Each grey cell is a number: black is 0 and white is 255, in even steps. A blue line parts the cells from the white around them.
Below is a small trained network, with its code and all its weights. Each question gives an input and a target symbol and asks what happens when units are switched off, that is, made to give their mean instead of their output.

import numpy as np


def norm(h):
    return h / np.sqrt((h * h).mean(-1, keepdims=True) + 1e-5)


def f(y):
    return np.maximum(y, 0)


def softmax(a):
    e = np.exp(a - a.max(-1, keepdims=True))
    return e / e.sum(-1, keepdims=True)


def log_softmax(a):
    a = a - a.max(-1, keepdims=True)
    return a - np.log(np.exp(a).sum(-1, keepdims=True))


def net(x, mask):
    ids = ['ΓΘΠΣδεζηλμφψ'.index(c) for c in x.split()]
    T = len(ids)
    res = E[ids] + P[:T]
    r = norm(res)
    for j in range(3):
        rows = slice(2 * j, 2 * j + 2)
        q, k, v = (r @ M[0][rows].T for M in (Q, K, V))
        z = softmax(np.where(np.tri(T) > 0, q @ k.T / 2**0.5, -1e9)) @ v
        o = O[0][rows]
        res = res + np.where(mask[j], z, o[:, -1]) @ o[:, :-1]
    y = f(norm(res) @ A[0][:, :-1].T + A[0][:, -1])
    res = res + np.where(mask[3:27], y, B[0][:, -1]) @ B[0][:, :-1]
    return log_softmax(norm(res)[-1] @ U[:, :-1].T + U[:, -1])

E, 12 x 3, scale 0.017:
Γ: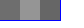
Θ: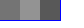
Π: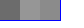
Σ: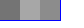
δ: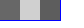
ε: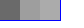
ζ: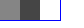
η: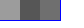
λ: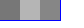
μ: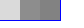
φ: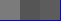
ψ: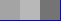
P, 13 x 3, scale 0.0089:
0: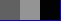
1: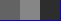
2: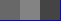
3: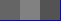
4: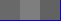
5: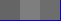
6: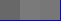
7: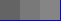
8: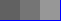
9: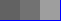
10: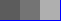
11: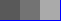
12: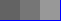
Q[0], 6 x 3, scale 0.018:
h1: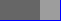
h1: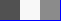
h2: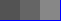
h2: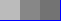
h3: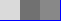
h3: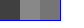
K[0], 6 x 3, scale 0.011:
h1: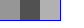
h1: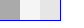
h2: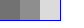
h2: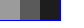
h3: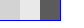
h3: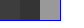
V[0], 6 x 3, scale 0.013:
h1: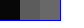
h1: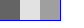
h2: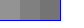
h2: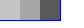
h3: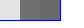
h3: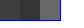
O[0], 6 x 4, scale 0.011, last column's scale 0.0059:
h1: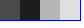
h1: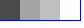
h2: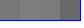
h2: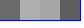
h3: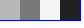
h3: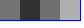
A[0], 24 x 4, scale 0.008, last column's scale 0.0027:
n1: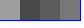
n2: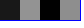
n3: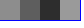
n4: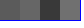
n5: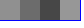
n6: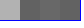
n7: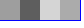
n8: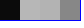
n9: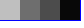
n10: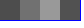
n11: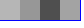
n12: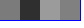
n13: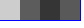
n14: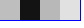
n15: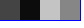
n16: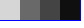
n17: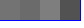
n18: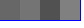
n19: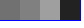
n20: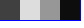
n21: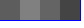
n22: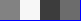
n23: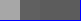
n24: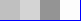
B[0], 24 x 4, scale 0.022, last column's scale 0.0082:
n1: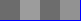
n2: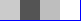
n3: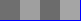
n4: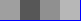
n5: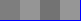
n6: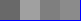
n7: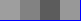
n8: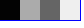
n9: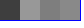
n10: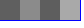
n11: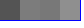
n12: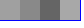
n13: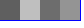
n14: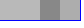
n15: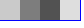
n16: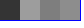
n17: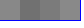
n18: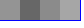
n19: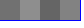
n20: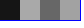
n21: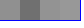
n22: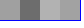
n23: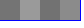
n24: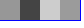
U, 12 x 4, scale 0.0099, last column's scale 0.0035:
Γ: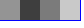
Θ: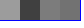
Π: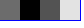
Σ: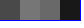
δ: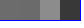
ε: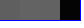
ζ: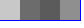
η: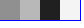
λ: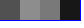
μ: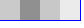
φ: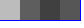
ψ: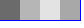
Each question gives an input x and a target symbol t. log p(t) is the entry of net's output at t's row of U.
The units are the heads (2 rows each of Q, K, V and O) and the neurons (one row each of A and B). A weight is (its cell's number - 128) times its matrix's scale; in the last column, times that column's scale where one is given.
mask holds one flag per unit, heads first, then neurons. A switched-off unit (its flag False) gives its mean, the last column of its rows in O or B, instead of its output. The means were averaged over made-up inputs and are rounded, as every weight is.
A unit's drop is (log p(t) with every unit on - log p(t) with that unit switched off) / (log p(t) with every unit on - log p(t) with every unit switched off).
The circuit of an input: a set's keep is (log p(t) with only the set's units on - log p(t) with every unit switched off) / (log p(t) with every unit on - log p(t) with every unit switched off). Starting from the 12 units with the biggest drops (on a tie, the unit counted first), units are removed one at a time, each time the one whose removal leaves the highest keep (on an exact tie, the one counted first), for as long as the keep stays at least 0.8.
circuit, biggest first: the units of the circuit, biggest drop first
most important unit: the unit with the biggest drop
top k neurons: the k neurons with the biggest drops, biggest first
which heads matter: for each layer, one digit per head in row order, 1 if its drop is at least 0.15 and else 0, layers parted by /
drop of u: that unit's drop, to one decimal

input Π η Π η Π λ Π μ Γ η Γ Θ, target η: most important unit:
h3
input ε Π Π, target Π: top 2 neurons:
(n2 n15)
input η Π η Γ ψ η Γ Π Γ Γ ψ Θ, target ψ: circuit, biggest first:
(h1 n22)
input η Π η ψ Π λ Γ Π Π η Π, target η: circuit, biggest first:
(n15 n24)
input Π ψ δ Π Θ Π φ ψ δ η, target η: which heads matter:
000
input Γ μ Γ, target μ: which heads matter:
100
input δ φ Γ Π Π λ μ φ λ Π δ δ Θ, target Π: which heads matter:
101
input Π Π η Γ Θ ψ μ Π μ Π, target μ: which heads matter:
100
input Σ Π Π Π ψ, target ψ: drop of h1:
0.2
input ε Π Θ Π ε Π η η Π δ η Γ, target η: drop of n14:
0.3
